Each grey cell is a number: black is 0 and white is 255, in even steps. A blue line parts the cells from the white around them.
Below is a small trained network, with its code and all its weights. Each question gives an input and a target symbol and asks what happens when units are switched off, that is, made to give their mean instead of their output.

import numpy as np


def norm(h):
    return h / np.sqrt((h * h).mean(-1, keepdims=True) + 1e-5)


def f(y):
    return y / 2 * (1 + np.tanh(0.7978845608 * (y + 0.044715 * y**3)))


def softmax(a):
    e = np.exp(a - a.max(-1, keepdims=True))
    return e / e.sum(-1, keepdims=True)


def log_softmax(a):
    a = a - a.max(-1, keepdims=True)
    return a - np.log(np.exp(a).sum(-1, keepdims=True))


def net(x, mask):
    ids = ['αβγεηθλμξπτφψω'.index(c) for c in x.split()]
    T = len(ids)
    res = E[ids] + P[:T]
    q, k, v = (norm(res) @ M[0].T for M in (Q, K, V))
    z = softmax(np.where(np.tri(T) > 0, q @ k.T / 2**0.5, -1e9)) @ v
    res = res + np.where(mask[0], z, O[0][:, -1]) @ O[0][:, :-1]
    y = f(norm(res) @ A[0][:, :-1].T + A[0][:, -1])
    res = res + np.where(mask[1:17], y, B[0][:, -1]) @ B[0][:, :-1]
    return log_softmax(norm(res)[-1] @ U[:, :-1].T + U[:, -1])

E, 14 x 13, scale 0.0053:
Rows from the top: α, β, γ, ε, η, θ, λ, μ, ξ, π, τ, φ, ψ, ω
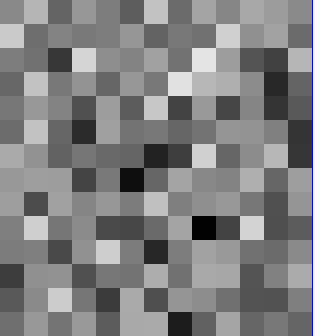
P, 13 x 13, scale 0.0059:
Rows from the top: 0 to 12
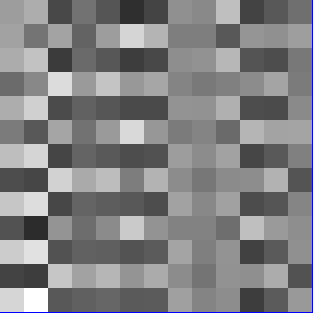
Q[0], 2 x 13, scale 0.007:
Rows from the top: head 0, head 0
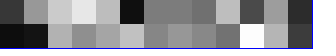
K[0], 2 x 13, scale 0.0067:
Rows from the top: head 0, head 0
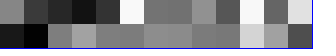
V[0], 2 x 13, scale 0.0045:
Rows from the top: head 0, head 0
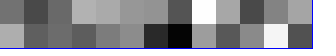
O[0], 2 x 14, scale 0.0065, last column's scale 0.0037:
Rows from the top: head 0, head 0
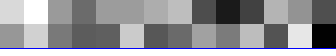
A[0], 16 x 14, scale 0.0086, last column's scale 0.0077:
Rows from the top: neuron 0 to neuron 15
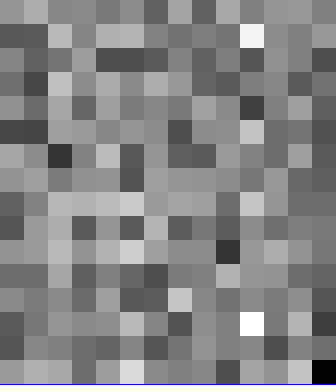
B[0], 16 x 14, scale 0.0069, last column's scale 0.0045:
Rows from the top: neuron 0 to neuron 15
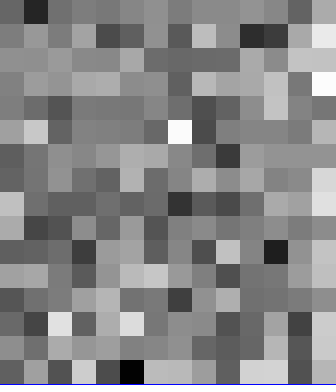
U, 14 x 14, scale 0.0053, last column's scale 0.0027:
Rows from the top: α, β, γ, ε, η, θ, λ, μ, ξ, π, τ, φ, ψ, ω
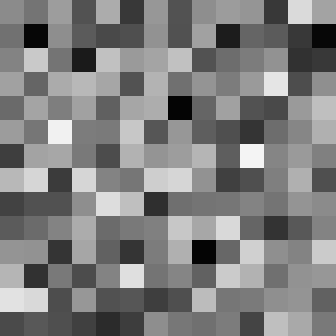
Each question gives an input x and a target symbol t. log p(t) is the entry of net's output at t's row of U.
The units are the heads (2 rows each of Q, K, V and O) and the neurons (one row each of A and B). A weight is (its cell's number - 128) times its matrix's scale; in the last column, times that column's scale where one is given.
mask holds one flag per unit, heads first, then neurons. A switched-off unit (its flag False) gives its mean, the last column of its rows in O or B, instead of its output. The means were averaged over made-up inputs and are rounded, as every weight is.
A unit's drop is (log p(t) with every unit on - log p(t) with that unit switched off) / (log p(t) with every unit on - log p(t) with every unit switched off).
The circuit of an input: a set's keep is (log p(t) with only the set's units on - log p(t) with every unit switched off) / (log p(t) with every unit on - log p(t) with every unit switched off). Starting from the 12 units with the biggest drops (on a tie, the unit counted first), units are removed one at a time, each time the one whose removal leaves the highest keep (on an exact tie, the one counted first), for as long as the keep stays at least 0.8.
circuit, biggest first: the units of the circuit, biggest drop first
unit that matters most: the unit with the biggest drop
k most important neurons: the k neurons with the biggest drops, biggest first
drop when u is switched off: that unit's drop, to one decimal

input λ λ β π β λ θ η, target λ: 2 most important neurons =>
(neuron 15; neuron 13)
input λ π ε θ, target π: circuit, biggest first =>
(head 0; neuron 5; neuron 1)
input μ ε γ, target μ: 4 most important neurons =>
(neuron 6; neuron 13; neuron 10; neuron 3)
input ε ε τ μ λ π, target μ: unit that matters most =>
neuron 5
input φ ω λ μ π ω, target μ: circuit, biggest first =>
(neuron 5; neuron 1)
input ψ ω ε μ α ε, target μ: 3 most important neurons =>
(neuron 5; neuron 1; neuron 8)
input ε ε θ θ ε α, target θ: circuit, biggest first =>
(neuron 13; head 0; neuron 5; neuron 1)
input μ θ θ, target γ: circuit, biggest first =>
(neuron 11; neuron 6)
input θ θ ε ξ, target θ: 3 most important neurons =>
(neuron 13; neuron 5; neuron 1)
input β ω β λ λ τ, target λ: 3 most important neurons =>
(neuron 15; neuron 13; neuron 10)
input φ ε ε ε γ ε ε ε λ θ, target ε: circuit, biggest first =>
(head 0; neuron 3)
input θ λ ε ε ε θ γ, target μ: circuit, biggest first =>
(head 0; neuron 6)
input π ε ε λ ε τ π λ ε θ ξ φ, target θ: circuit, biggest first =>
(head 0; neuron 13; neuron 5; neuron 1)
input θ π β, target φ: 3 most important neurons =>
(neuron 1; neuron 0; neuron 15)
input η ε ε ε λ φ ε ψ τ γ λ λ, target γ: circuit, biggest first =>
(head 0; neuron 10)
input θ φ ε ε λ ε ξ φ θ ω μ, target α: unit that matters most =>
neuron 12
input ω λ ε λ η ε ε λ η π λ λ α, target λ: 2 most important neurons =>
(neuron 6; neuron 7)
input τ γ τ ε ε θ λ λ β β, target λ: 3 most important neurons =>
(neuron 15; neuron 13; neuron 10)
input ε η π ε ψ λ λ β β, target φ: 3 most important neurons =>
(neuron 0; neuron 1; neuron 15)
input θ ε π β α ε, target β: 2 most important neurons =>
(neuron 13; neuron 15)
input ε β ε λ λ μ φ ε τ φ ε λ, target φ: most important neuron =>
(neuron 10)
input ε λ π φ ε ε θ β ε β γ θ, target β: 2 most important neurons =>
(neuron 13; neuron 15)
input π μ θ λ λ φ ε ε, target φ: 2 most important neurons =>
(neuron 10; neuron 8)
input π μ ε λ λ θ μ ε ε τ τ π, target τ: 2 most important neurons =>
(neuron 15; neuron 10)
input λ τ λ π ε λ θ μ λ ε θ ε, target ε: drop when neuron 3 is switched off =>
0.2
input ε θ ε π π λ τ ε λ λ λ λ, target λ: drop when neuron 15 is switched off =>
0.7
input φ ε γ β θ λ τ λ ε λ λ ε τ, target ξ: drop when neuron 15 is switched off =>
0.3
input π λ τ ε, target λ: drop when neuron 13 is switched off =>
0.4
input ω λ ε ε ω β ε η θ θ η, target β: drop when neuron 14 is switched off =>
0.0
